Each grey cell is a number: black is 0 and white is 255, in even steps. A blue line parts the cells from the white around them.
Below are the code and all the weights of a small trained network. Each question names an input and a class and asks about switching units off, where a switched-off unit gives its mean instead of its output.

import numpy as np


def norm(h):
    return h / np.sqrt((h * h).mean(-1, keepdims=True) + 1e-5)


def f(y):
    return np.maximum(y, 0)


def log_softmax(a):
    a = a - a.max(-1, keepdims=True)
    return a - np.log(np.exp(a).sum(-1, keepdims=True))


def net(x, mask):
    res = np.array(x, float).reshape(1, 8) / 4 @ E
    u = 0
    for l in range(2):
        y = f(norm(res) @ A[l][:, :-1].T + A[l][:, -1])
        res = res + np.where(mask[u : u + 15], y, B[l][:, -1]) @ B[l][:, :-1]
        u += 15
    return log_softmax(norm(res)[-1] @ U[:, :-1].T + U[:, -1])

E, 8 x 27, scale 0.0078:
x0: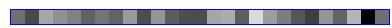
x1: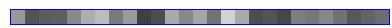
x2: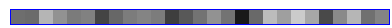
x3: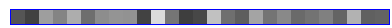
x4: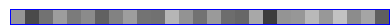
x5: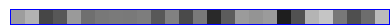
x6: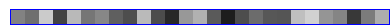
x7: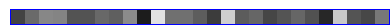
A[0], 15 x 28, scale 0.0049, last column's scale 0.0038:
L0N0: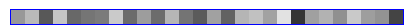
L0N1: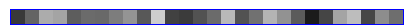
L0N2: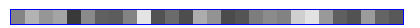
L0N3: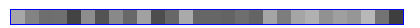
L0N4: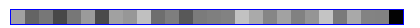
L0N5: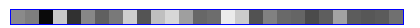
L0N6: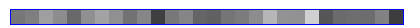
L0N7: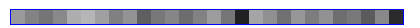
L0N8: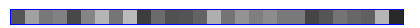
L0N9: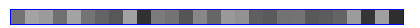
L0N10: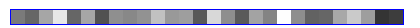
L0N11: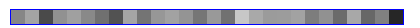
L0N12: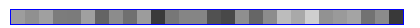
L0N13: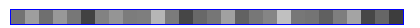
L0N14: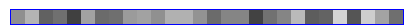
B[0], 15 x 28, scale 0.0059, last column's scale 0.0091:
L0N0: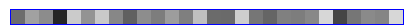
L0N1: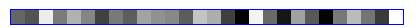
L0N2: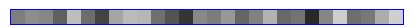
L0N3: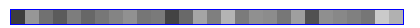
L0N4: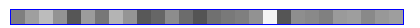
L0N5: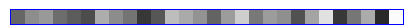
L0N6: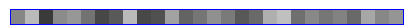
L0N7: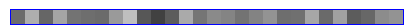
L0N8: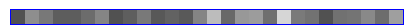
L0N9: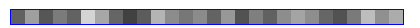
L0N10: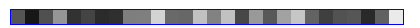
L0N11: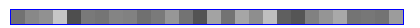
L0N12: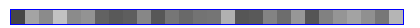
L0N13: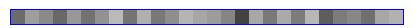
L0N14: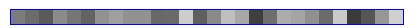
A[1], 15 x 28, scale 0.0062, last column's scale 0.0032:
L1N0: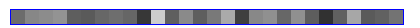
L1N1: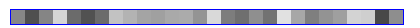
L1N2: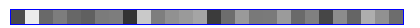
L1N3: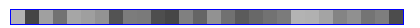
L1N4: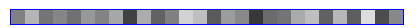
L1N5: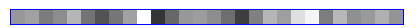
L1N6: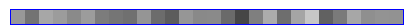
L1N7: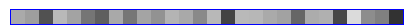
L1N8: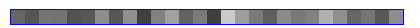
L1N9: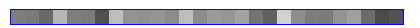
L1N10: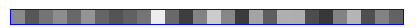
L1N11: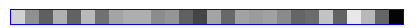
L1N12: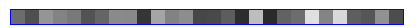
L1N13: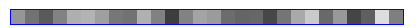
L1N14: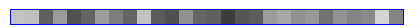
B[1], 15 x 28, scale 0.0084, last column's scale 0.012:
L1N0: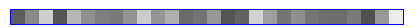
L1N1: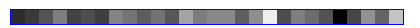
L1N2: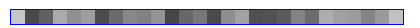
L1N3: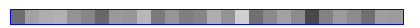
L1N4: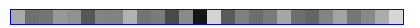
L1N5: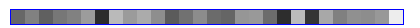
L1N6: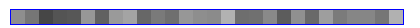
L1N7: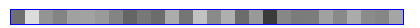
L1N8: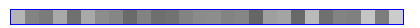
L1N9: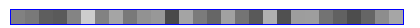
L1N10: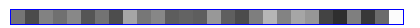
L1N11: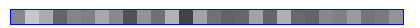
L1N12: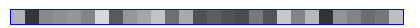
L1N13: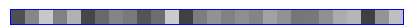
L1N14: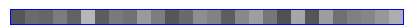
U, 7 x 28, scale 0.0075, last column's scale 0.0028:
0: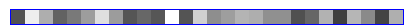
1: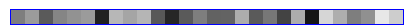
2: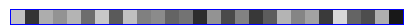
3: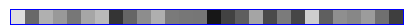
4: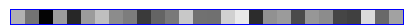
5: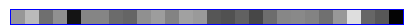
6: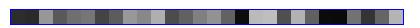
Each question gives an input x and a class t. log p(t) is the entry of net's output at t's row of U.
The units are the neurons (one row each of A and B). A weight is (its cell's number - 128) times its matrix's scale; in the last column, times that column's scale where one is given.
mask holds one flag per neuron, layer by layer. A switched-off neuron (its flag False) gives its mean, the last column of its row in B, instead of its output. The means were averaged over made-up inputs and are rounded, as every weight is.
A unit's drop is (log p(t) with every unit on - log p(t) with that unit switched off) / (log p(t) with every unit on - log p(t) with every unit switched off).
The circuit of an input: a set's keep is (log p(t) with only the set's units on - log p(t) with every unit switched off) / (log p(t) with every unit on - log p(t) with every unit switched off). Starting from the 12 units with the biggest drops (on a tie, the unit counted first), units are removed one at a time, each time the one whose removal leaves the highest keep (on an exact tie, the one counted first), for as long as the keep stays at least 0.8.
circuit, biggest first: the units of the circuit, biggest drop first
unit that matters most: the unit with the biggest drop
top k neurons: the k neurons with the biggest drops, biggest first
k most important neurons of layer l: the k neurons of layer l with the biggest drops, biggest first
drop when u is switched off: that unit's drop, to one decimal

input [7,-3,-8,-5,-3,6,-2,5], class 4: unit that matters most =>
L0N5
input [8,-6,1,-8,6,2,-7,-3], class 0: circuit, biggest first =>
[L0N0; L1N7]
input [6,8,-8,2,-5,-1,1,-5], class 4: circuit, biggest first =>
[L1N0; L0N1]
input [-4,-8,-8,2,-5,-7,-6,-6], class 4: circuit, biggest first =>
[L0N1; L1N0]
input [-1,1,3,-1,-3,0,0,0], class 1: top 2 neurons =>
[L0N10; L1N5]
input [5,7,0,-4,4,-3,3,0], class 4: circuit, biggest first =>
[L0N1; L1N0; L1N8]
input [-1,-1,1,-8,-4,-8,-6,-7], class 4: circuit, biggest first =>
[L0N1; L1N0]
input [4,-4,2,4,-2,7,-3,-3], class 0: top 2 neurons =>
[L0N10; L0N0]
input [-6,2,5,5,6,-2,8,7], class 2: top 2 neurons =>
[L1N12; L0N1]
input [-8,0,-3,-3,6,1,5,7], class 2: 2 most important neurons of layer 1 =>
[L1N12; L1N4]
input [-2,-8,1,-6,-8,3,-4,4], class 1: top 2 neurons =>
[L0N10; L1N2]
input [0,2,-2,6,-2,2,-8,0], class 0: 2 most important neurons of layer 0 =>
[L0N5; L0N0]
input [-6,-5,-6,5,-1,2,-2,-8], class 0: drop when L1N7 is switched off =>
0.2
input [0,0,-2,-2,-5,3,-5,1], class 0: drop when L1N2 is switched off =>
-0.1
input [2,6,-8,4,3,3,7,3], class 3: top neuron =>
[L1N4]
